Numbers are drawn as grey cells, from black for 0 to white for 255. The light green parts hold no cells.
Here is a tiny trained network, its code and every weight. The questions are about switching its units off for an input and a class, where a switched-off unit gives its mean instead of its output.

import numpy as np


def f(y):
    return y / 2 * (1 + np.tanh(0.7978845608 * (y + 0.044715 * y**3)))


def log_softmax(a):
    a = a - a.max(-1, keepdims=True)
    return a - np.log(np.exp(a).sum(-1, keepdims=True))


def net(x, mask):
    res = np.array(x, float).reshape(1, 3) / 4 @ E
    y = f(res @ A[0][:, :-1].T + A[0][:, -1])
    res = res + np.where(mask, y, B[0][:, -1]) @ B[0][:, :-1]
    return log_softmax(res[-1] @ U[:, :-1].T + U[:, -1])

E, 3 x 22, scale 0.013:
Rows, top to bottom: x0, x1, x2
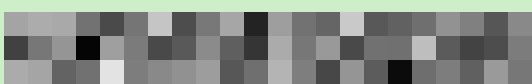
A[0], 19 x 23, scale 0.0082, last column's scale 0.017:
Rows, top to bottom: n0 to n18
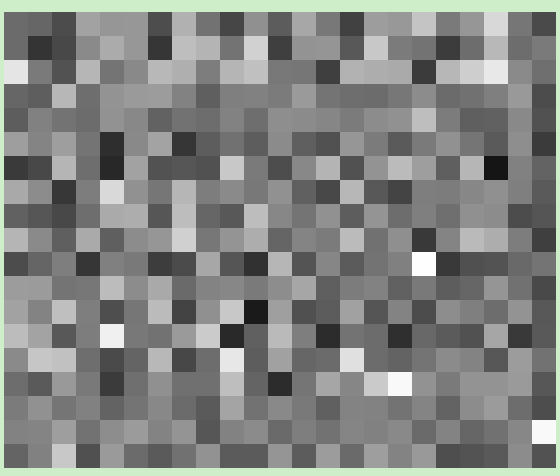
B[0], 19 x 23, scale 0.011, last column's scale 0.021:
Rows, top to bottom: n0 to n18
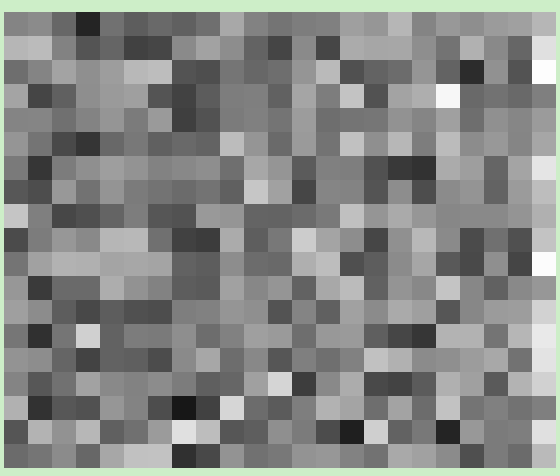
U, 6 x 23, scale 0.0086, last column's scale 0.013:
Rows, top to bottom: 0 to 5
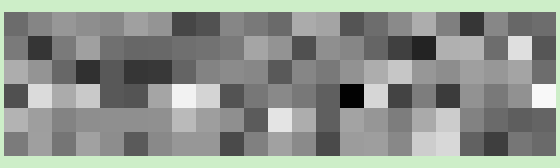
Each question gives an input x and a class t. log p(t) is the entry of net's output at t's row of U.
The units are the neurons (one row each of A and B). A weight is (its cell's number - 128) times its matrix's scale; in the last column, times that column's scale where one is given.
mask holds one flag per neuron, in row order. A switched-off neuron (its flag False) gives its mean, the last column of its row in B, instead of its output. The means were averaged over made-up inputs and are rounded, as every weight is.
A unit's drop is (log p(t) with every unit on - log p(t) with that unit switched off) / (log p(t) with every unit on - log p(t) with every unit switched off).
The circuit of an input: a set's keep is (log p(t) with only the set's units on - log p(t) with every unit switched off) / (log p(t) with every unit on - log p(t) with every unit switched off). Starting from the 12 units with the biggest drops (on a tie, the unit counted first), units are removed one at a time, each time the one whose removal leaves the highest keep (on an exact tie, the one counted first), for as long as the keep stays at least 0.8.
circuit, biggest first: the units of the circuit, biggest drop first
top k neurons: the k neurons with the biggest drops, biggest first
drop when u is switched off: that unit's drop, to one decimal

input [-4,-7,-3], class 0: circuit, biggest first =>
n2
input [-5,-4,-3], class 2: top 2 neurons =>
n1; n10
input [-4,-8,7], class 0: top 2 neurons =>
n2; n9
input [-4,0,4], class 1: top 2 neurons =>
n13; n14
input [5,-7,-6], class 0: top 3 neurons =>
n2; n9; n13
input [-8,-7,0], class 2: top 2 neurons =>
n1; n0
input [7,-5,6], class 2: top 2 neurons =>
n14; n12
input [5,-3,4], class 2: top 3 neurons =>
n6; n14; n15
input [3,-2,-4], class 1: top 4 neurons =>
n15; n10; n1; n6
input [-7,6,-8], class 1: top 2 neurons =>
n6; n15
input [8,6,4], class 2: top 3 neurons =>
n14; n12; n2
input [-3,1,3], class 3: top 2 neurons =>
n6; n15
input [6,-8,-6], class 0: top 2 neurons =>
n2; n9
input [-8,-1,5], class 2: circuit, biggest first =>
n1
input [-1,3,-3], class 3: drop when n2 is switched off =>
0.3
